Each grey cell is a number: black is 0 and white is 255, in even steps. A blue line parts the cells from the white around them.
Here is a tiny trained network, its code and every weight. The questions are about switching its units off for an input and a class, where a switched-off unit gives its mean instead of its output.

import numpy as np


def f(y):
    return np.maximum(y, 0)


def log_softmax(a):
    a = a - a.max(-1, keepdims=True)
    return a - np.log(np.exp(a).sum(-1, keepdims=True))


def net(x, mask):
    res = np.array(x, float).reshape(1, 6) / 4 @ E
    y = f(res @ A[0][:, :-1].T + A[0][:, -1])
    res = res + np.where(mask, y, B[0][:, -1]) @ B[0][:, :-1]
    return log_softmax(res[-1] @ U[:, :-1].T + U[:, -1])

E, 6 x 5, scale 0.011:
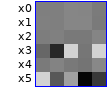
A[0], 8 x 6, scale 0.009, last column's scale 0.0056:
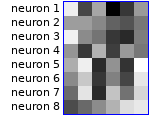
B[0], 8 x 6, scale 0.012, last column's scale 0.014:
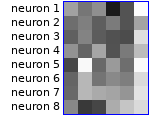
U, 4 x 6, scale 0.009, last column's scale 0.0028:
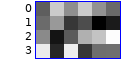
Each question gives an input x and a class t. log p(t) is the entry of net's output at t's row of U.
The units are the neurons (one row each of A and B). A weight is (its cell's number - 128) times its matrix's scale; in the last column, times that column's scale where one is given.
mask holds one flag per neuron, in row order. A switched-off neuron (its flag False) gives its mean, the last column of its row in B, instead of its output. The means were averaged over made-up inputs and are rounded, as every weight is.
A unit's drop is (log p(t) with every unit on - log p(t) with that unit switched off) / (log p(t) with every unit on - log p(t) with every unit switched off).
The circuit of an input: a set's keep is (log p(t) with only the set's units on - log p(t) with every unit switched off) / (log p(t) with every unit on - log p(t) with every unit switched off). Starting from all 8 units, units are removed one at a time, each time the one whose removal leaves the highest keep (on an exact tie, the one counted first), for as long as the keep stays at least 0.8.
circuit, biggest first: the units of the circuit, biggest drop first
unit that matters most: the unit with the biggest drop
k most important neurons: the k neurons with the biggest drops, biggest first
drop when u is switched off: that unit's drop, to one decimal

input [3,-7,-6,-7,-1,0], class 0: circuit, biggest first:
neuron 1; neuron 7
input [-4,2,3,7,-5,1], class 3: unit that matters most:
neuron 4
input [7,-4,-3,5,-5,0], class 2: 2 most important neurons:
neuron 1; neuron 8
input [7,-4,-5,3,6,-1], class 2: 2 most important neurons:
neuron 1; neuron 5
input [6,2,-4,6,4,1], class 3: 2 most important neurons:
neuron 4; neuron 5
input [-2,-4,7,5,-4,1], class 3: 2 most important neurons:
neuron 5; neuron 4
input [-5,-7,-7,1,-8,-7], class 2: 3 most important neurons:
neuron 8; neuron 5; neuron 6
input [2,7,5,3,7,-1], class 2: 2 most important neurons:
neuron 1; neuron 5
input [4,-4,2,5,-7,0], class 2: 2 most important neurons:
neuron 1; neuron 8
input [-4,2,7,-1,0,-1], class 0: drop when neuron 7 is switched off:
0.0
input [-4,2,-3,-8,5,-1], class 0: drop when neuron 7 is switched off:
0.1
